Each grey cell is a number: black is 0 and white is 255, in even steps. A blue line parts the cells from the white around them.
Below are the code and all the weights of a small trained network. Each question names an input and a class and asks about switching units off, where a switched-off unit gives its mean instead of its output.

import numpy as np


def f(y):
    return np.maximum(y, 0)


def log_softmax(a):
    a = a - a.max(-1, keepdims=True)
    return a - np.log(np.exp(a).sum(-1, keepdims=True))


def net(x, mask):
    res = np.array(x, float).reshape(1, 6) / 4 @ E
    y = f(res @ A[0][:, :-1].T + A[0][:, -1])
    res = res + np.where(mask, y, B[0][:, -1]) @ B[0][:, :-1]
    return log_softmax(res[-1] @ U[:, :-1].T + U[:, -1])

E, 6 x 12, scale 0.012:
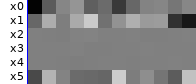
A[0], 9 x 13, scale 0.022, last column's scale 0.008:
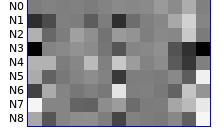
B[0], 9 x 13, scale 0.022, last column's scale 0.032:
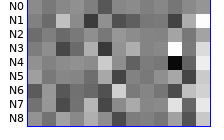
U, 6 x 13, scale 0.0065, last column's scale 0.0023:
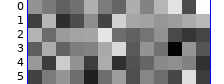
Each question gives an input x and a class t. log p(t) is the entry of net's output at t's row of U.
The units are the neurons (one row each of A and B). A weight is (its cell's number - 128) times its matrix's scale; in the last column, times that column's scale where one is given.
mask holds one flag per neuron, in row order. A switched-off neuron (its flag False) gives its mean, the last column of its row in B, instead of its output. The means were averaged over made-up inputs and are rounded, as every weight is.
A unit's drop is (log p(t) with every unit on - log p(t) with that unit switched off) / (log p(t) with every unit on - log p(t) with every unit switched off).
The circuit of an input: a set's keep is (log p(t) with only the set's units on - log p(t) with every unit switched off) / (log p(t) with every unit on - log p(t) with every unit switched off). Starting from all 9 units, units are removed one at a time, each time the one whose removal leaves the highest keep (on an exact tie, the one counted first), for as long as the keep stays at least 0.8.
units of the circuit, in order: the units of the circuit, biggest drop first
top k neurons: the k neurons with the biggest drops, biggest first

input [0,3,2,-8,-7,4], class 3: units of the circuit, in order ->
N7
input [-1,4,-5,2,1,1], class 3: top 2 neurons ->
N5, N8
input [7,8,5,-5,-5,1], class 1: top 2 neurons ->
N5, N8
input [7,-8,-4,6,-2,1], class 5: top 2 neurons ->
N5, N8
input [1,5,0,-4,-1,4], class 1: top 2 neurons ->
N3, N1
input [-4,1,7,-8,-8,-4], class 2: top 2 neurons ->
N3, N4
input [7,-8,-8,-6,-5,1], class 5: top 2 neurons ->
N5, N8
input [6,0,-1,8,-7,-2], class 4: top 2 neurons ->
N1, N7
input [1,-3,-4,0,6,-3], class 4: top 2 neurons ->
N3, N4
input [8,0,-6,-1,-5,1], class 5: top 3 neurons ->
N1, N7, N5
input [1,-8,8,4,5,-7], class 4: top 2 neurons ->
N1, N3
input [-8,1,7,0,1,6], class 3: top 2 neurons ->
N4, N3
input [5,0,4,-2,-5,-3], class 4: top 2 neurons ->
N7, N1
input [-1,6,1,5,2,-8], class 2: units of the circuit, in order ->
N4
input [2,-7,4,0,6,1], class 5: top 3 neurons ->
N1, N5, N8
